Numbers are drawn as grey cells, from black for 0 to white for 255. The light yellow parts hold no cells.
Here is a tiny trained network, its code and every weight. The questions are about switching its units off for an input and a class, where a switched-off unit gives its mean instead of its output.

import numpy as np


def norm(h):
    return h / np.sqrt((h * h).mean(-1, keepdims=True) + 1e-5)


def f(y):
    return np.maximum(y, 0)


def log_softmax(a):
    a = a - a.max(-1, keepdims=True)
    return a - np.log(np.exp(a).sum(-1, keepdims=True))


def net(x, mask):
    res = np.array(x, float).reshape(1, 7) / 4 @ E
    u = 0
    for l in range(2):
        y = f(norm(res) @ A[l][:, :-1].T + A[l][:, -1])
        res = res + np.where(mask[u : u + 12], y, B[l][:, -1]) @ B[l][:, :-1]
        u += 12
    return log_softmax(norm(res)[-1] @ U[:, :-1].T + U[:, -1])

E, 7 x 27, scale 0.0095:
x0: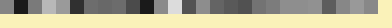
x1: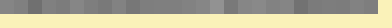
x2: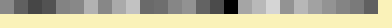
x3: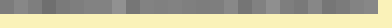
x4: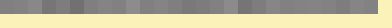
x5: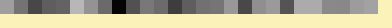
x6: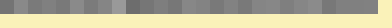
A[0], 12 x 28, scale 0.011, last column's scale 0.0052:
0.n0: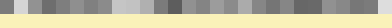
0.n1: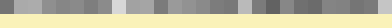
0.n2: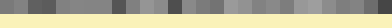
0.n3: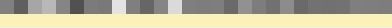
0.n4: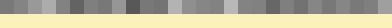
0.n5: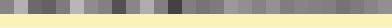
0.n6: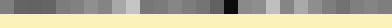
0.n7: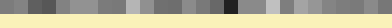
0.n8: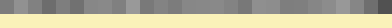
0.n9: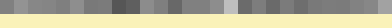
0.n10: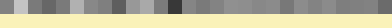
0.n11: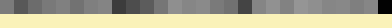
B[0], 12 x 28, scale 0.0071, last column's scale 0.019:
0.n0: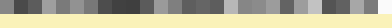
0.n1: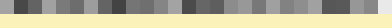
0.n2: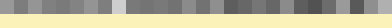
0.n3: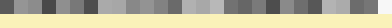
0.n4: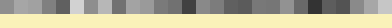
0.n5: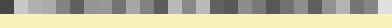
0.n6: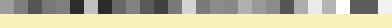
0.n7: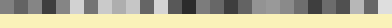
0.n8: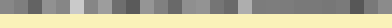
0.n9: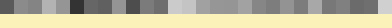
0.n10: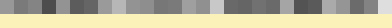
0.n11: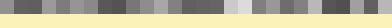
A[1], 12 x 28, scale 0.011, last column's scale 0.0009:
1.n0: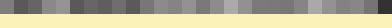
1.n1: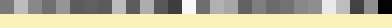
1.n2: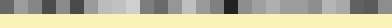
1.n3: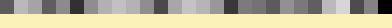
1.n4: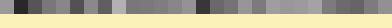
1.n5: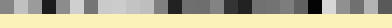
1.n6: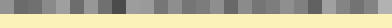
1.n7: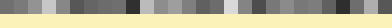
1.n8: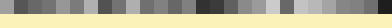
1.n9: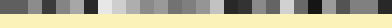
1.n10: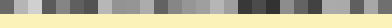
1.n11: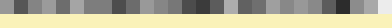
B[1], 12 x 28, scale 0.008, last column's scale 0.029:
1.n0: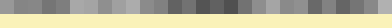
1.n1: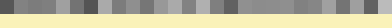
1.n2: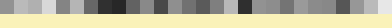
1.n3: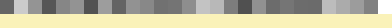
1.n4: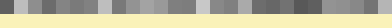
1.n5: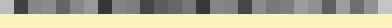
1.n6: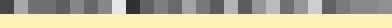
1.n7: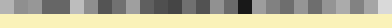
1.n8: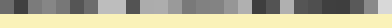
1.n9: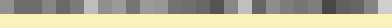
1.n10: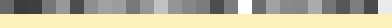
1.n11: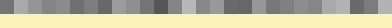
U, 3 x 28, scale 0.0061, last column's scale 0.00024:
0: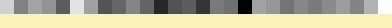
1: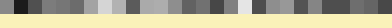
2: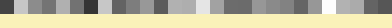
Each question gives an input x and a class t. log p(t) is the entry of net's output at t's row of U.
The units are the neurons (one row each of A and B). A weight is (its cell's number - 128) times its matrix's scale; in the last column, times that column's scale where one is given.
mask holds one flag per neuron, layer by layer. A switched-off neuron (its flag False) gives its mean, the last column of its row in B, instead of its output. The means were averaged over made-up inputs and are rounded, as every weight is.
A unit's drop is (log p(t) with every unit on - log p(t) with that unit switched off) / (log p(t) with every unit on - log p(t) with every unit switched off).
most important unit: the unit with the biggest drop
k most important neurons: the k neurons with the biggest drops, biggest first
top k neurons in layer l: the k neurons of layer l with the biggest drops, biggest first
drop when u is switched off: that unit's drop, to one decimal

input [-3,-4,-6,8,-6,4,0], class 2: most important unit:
0.n9
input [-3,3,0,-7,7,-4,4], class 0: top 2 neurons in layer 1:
[1.n10 1.n7]
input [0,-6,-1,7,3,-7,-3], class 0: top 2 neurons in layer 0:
[0.n1 0.n0]
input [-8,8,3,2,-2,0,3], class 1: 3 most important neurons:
[0.n0 0.n3 0.n1]
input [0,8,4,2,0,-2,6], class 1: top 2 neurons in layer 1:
[1.n8 1.n3]
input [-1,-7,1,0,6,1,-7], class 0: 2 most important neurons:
[0.n7 1.n5]
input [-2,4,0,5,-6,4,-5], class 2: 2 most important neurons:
[0.n5 1.n3]
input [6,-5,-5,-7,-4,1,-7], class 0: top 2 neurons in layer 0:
[0.n11 0.n10]
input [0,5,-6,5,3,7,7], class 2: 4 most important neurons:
[0.n1 0.n0 0.n9 0.n5]
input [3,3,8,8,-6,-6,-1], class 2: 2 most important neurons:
[0.n6 0.n3]
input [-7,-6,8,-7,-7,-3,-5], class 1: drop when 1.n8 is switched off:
0.2
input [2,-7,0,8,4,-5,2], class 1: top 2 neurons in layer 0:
[0.n3 0.n4]
